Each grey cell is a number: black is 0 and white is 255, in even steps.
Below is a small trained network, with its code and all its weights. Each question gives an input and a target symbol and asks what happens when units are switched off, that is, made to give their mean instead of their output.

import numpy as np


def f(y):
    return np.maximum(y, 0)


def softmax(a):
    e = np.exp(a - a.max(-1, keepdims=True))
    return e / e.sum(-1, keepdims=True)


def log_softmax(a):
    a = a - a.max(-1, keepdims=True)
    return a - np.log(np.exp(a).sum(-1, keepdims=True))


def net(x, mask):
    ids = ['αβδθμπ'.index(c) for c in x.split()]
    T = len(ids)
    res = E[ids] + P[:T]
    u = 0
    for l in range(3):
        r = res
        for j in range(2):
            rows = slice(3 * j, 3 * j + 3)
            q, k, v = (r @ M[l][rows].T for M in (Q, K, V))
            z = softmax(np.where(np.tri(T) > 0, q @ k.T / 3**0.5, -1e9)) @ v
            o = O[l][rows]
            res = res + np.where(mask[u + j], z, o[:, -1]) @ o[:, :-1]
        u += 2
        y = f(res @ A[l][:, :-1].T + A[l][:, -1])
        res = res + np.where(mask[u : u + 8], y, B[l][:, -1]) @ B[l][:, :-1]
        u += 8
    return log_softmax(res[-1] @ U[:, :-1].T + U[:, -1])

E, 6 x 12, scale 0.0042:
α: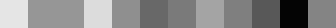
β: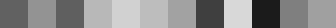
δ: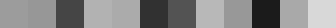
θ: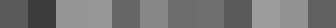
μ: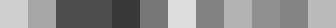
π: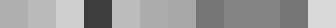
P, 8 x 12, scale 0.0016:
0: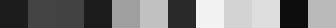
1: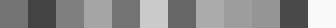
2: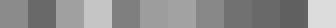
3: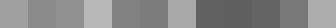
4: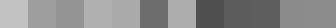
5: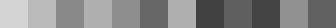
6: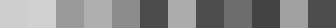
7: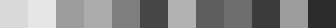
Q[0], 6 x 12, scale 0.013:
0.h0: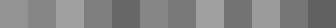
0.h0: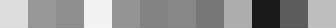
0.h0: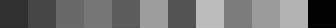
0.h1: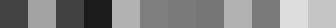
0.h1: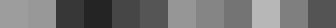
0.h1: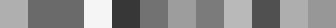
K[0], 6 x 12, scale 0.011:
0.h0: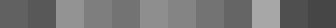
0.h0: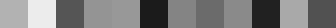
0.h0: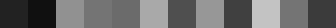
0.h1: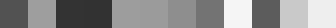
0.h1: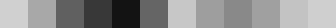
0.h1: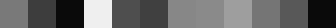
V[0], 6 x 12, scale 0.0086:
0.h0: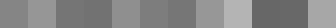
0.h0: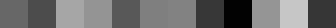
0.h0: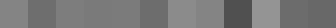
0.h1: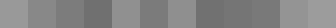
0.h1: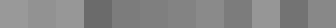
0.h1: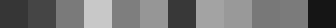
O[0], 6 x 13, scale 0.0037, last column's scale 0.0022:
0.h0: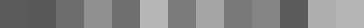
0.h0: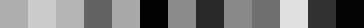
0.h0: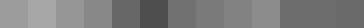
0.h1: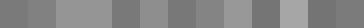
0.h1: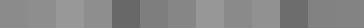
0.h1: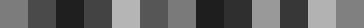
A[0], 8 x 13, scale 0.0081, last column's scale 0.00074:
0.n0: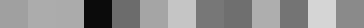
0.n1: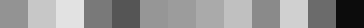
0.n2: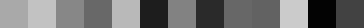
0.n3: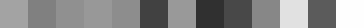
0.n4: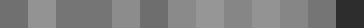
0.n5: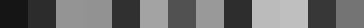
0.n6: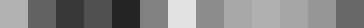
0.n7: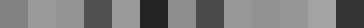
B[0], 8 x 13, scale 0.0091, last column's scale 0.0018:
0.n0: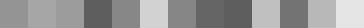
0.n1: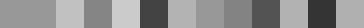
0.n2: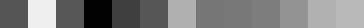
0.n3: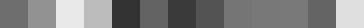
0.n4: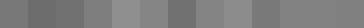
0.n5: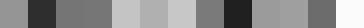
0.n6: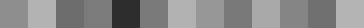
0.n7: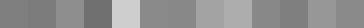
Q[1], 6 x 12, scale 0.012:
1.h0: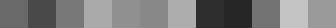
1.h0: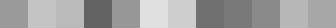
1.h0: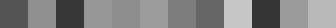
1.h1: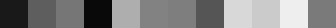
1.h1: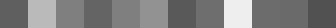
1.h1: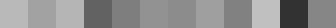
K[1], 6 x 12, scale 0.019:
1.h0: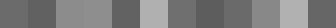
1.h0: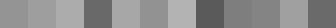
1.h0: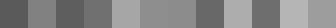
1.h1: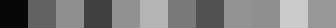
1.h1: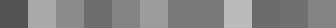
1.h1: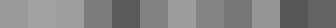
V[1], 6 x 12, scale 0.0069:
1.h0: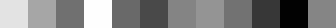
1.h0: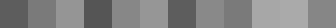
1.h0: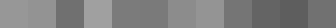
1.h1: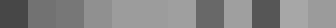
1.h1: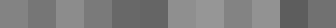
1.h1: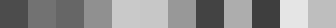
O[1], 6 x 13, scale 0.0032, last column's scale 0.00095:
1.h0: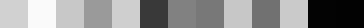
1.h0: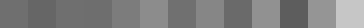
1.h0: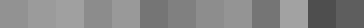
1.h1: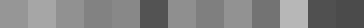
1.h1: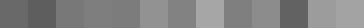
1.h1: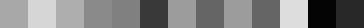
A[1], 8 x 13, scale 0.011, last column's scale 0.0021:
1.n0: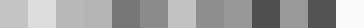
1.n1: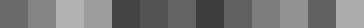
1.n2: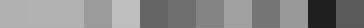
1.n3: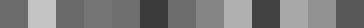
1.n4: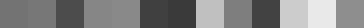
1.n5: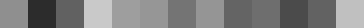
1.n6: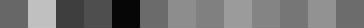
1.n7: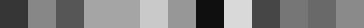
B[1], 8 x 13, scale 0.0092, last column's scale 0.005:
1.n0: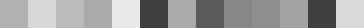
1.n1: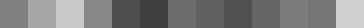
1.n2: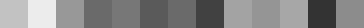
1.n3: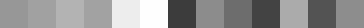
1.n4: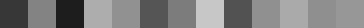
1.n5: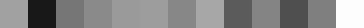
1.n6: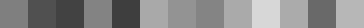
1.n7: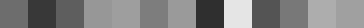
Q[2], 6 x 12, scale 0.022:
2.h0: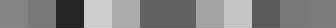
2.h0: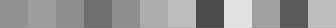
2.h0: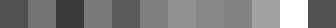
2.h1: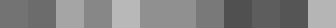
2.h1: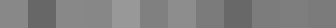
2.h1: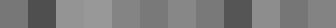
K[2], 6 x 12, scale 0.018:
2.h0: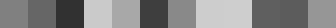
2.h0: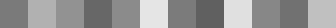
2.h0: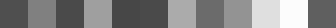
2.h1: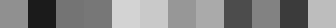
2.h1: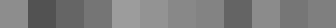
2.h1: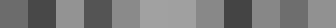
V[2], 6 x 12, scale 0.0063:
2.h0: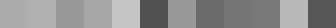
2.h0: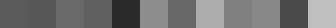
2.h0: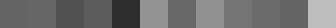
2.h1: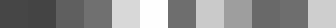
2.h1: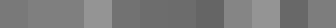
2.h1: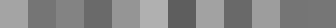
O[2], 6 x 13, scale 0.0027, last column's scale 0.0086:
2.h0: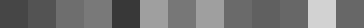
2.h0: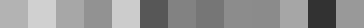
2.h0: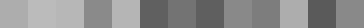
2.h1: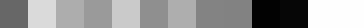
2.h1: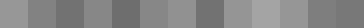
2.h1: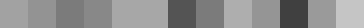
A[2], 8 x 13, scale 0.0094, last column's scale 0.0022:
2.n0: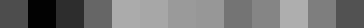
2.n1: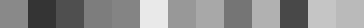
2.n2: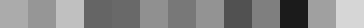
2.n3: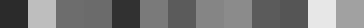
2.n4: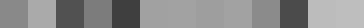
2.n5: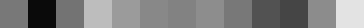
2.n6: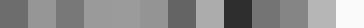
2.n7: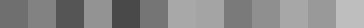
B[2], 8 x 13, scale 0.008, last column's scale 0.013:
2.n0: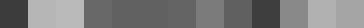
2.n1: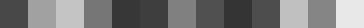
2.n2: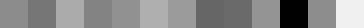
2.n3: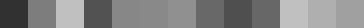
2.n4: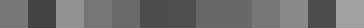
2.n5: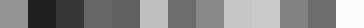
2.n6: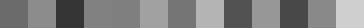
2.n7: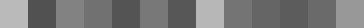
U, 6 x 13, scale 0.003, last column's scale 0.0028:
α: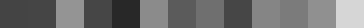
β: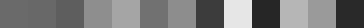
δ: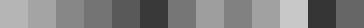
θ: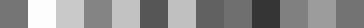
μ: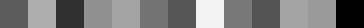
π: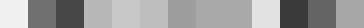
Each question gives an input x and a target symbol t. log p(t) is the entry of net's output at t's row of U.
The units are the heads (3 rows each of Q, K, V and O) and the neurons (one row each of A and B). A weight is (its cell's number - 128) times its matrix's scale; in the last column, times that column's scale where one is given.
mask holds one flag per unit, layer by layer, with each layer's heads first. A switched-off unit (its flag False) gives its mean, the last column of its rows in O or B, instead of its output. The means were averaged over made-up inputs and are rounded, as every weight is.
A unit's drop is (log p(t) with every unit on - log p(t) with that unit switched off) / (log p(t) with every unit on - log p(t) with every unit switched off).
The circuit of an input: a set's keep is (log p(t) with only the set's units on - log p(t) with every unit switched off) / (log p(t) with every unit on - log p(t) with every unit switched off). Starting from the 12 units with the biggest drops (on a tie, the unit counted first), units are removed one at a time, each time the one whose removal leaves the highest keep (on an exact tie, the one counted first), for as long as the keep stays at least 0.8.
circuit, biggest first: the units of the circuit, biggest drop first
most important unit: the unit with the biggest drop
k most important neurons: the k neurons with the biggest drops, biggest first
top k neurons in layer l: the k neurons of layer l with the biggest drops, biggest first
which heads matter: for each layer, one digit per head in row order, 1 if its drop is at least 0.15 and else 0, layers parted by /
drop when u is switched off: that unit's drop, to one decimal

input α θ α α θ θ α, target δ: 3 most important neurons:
[0.n5, 1.n2, 0.n0]
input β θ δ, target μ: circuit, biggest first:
[1.n4, 2.n6, 2.n2, 0.n5]
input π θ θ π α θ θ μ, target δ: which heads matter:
00 / 00 / 01
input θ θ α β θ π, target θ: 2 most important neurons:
[2.n5, 1.n5]
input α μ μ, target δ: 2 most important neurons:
[0.n6, 2.n2]
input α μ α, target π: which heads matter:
10 / 11 / 00
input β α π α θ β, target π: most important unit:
1.n0
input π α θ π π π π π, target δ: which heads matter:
01 / 00 / 01
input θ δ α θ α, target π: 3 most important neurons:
[2.n1, 1.n0, 1.n5]
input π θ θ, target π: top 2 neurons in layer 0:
[0.n3, 0.n0]
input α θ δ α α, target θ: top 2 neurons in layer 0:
[0.n5, 0.n0]
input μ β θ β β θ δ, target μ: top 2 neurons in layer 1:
[1.n4, 1.n3]
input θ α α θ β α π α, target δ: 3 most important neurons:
[1.n2, 0.n5, 0.n0]
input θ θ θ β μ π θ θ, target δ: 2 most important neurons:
[0.n2, 1.n6]
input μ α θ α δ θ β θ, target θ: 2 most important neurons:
[0.n5, 0.n2]
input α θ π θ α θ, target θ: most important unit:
0.h0
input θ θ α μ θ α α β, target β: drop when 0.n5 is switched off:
0.1
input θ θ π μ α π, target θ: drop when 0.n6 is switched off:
-0.2
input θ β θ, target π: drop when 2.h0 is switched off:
0.1
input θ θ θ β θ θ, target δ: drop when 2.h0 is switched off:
0.0
